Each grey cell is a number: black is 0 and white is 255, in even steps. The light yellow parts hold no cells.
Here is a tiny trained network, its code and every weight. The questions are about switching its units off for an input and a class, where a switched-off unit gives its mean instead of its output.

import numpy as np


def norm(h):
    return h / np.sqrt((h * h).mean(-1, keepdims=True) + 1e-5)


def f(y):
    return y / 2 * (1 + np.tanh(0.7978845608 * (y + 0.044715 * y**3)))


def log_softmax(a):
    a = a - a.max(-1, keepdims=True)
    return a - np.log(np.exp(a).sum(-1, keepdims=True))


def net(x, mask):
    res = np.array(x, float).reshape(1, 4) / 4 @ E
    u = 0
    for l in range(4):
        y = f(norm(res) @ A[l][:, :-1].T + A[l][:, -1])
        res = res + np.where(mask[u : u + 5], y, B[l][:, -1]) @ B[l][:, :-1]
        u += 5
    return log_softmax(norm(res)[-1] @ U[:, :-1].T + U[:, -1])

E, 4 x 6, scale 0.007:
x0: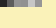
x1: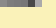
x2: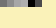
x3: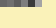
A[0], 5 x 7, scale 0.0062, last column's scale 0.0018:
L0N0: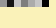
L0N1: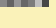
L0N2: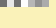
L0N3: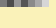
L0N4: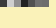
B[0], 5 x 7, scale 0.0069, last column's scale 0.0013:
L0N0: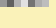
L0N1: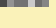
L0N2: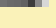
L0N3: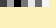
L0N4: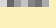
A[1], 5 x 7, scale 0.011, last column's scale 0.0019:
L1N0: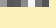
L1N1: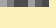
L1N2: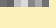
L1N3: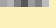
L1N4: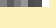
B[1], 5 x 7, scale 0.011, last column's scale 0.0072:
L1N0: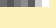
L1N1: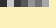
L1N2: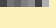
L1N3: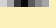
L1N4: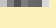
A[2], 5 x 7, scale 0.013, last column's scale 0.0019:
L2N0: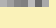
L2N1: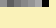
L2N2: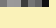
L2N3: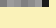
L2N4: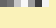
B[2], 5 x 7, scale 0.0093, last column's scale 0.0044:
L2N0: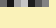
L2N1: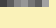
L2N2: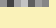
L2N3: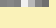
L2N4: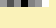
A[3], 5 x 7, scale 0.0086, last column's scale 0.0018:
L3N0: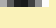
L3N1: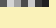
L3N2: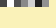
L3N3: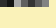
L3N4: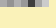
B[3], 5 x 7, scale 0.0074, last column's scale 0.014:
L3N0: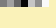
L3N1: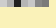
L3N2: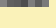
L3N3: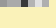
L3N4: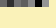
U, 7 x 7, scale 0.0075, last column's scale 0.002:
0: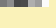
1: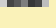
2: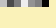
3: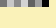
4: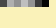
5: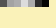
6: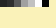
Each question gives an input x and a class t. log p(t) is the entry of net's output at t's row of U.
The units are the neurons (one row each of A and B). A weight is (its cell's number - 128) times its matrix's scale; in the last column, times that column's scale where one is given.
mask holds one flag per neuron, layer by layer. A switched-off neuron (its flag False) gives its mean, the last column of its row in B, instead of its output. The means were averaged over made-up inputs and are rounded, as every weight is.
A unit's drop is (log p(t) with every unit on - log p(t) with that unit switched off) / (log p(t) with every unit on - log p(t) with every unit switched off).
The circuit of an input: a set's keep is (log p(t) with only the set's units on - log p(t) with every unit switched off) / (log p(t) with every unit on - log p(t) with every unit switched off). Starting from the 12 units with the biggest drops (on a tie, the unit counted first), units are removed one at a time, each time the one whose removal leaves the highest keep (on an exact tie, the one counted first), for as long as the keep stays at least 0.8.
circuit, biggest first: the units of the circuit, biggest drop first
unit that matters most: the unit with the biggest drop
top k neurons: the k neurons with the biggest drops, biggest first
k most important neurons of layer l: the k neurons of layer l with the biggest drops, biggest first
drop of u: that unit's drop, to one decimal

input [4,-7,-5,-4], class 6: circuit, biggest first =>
L1N0, L3N0, L2N4
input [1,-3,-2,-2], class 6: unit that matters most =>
L1N0
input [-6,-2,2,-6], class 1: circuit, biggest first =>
L2N0, L1N0
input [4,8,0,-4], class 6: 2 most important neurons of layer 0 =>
L0N3, L0N1
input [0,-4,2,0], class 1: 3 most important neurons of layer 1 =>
L1N4, L1N0, L1N2
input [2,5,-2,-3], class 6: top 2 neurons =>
L0N0, L0N3
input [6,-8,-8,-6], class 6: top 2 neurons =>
L1N0, L3N0
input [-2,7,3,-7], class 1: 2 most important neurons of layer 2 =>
L2N4, L2N0
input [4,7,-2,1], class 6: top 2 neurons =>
L0N3, L3N0
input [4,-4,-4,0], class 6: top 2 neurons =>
L1N0, L3N0
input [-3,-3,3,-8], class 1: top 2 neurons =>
L2N0, L1N0
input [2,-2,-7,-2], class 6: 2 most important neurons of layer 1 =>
L1N0, L1N4
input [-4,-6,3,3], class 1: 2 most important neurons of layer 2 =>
L2N4, L2N0
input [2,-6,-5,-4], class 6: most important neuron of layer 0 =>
L0N0
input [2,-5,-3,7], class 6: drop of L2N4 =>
0.1
